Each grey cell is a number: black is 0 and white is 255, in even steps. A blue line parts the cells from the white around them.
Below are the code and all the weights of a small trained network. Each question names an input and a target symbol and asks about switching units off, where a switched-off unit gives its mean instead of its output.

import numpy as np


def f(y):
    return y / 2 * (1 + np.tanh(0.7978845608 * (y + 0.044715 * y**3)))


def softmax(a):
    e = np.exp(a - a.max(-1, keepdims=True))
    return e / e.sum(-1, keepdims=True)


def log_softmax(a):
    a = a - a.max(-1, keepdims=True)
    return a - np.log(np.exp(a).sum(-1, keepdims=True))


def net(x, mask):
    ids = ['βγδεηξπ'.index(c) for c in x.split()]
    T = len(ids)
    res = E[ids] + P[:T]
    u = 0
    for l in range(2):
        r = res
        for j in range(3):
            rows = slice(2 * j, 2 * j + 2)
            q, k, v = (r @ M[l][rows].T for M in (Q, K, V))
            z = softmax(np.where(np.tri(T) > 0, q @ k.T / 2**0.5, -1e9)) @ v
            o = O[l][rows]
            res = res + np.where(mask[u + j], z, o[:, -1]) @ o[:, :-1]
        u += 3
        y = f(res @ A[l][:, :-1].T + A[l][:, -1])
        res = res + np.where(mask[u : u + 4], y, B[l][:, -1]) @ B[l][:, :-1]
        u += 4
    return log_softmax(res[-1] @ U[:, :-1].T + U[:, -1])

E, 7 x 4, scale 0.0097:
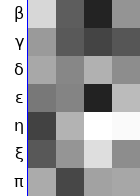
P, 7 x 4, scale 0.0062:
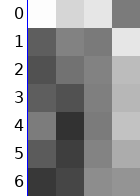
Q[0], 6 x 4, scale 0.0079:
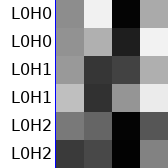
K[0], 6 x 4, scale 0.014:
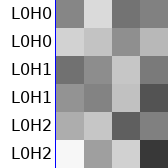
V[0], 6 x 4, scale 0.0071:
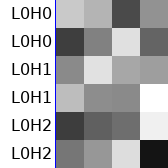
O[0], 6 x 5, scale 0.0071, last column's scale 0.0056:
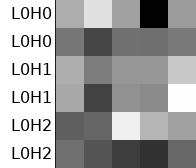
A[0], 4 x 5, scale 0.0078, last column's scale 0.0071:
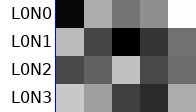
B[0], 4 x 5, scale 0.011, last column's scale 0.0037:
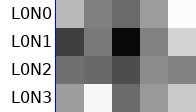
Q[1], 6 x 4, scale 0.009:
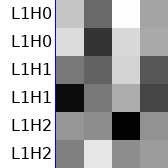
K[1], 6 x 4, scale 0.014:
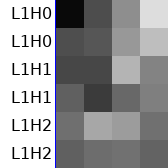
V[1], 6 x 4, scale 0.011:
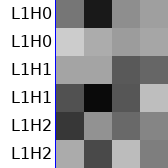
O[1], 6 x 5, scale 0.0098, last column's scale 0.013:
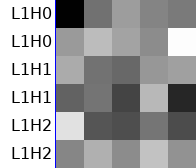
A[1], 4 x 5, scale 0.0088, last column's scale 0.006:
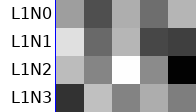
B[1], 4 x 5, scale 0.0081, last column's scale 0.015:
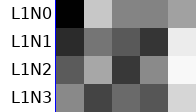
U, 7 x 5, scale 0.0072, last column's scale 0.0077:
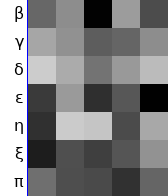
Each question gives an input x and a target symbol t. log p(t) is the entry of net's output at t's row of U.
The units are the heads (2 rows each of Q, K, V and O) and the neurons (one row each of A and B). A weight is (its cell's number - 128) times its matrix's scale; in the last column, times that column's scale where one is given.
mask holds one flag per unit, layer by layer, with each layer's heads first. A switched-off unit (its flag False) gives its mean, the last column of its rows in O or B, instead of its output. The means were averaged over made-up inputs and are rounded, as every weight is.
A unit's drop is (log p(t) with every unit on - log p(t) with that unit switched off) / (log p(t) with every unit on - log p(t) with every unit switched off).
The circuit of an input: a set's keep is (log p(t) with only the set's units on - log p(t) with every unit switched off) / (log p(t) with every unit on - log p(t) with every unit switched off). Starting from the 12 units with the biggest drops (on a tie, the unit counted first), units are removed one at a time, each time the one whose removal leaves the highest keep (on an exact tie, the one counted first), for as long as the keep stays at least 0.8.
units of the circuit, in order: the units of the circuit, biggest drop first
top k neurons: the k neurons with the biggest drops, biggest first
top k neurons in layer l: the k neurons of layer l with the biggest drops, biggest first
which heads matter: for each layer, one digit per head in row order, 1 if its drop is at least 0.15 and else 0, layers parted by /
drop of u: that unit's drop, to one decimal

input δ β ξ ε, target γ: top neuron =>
(L0N3)
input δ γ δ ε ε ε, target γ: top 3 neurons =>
(L0N3; L0N1; L1N1)
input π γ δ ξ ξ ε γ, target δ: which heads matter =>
001 / 100
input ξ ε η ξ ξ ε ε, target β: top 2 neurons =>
(L0N1; L1N1)
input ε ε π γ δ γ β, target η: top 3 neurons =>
(L0N3; L0N1; L1N3)
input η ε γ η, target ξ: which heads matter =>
100 / 110
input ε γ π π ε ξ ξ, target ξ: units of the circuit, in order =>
(L1H0; L1H1)
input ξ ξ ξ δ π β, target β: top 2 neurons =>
(L0N1; L0N0)
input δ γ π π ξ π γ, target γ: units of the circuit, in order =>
(L0N3; L0H2; L1H0)
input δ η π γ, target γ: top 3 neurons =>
(L0N1; L0N3; L1N2)
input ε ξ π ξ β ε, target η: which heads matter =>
100 / 010
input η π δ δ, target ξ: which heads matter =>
101 / 110
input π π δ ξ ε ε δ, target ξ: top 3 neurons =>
(L0N3; L1N3; L0N2)
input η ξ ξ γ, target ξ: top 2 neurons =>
(L0N3; L1N3)
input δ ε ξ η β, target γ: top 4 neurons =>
(L0N3; L0N1; L1N1; L1N2)
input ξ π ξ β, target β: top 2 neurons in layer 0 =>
(L0N1; L0N3)
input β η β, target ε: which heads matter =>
101 / 110
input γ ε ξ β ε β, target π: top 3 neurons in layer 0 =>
(L0N3; L0N1; L0N0)
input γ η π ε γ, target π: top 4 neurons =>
(L0N3; L1N1; L0N1; L0N0)
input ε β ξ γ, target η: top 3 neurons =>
(L0N1; L0N3; L1N3)
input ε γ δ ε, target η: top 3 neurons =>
(L0N1; L0N3; L1N3)
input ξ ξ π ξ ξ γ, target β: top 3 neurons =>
(L0N1; L1N1; L0N0)
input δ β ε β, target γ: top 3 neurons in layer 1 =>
(L1N1; L1N2; L1N0)
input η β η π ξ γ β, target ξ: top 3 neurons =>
(L0N3; L1N3; L0N0)
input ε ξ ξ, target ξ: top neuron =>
(L0N3)
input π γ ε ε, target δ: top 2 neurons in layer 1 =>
(L1N1; L1N2)
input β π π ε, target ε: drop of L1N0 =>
0.3
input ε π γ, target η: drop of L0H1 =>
0.0
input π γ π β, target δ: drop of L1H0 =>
0.2
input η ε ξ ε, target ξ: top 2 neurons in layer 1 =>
(L1N3; L1N2)
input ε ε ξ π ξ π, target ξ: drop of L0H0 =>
0.4
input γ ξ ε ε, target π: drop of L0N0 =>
0.1
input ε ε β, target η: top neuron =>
(L0N1)
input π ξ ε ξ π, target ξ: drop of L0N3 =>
0.7
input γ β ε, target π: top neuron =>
(L1N1)
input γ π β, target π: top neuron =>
(L1N1)
